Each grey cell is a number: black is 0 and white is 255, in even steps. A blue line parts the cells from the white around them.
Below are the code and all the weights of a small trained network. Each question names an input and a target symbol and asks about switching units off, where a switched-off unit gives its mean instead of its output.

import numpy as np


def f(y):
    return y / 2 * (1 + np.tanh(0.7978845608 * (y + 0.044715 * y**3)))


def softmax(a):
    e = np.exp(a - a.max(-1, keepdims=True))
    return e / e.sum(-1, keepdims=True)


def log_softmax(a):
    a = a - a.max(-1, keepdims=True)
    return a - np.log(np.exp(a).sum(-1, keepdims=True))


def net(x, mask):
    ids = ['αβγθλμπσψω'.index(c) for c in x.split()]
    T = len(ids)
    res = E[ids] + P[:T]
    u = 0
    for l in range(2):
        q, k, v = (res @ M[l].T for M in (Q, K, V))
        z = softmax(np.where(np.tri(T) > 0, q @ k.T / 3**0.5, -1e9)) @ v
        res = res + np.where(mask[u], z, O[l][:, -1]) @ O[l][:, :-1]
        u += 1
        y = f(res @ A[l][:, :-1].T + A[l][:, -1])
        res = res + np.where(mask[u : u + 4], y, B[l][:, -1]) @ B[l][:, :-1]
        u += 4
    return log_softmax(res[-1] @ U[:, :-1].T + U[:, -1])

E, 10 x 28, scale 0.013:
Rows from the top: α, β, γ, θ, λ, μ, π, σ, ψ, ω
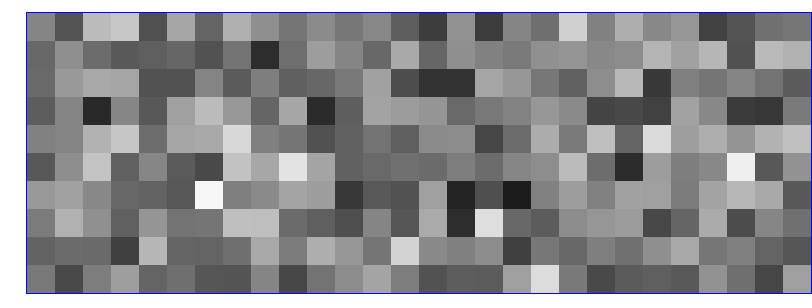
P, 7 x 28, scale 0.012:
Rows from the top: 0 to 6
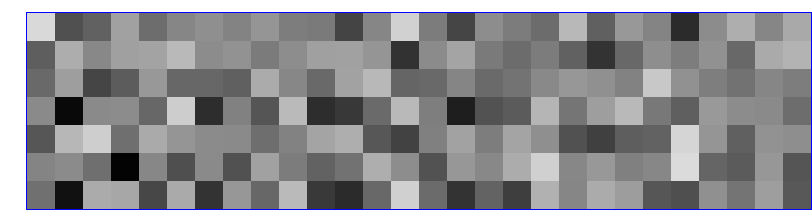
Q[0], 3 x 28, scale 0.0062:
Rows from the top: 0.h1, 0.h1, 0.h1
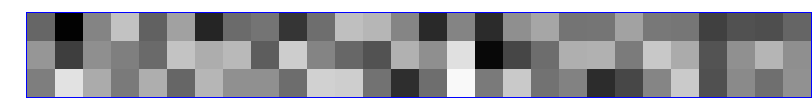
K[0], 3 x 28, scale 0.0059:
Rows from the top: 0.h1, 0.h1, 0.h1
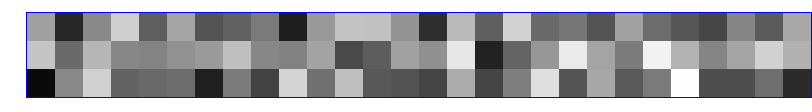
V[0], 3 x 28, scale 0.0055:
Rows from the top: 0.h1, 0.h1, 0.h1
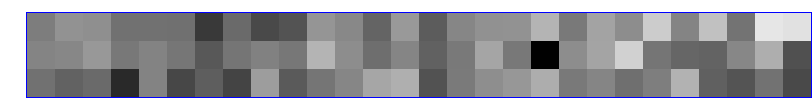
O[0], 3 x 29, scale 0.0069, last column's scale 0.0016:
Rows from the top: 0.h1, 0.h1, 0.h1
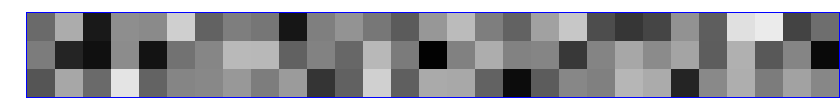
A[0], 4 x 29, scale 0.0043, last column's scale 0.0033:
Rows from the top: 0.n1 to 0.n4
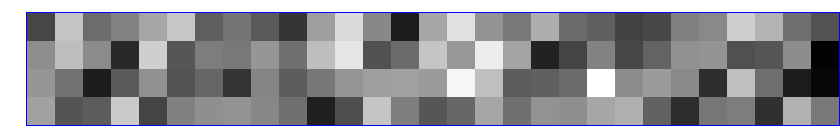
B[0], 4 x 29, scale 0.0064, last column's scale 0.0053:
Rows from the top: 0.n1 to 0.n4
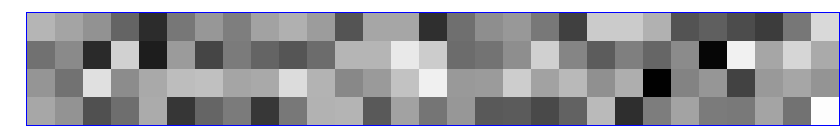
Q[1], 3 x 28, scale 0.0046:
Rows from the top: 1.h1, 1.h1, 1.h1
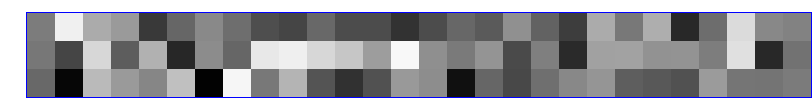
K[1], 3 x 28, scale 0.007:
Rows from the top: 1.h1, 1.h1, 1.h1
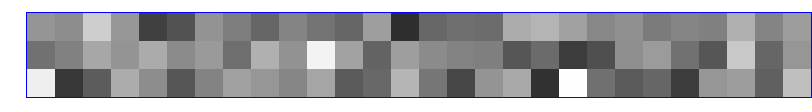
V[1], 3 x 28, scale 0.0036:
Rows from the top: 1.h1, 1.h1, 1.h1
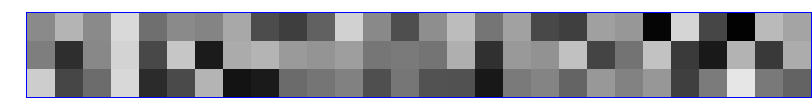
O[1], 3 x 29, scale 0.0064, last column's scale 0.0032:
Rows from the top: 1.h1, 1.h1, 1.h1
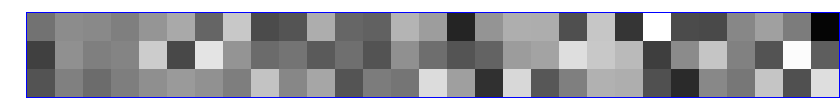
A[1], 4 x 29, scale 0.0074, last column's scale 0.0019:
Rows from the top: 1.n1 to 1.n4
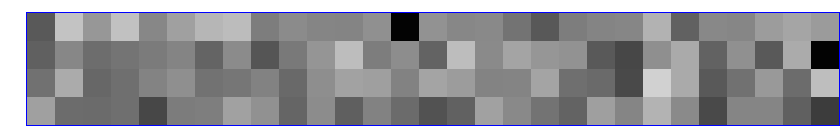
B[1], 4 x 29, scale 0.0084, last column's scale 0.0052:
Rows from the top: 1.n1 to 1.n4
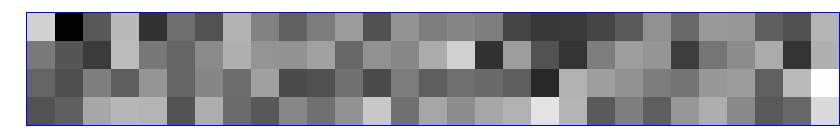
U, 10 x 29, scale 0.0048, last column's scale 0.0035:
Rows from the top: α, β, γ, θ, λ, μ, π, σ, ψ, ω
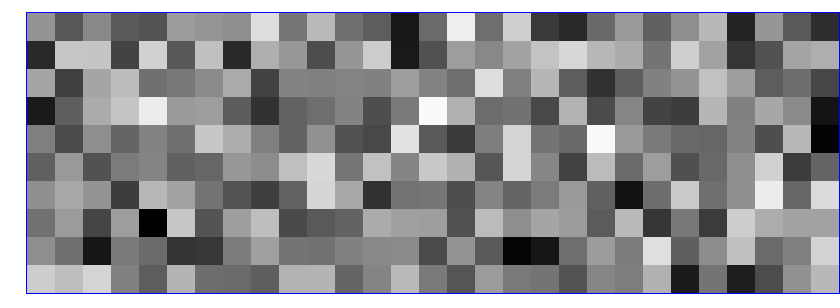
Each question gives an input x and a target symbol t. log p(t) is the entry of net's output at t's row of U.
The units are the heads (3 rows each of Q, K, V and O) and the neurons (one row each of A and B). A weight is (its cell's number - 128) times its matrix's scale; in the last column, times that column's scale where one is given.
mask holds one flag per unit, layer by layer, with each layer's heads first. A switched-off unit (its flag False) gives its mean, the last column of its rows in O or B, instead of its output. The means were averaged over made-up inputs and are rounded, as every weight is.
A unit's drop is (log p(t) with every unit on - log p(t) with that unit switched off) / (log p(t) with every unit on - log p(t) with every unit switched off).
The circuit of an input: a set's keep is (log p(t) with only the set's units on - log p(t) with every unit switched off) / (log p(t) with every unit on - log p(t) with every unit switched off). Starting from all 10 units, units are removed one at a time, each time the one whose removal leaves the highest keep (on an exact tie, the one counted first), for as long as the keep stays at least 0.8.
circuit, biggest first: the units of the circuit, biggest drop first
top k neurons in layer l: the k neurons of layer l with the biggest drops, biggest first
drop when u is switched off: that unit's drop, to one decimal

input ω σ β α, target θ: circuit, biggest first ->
(0.h1 1.h1)
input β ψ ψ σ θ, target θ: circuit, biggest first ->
(0.h1 0.n1)
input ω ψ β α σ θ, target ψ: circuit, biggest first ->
(1.h1 1.n3)
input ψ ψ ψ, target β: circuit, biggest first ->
(0.n3 0.n4 1.n1)
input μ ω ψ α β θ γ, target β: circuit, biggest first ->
(1.h1)
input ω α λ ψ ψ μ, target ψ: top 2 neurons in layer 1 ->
(1.n1 1.n4)
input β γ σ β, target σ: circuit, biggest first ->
(0.h1 0.n4)
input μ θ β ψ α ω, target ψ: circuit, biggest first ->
(0.h1 1.n1 1.n4)
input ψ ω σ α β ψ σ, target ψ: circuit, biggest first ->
(0.h1 0.n4)
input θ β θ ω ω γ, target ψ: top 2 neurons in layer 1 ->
(1.n1 1.n3)
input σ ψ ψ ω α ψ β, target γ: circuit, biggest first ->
(0.h1 1.n4 1.h1)
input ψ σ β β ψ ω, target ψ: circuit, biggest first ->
(0.h1 1.n1)
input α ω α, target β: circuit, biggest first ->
(0.h1 1.n4)
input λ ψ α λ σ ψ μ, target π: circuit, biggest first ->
(0.h1)
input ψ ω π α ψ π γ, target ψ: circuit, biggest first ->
(0.n4 0.h1)
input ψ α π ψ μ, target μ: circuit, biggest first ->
(1.n2 0.n2)
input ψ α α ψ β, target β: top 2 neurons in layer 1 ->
(1.n4 1.n3)
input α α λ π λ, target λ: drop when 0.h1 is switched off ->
1.2
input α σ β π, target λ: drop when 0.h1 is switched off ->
0.3
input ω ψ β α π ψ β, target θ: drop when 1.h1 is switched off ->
0.3
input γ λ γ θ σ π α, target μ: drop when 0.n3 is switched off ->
0.0
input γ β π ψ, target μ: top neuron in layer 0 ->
(0.n4)
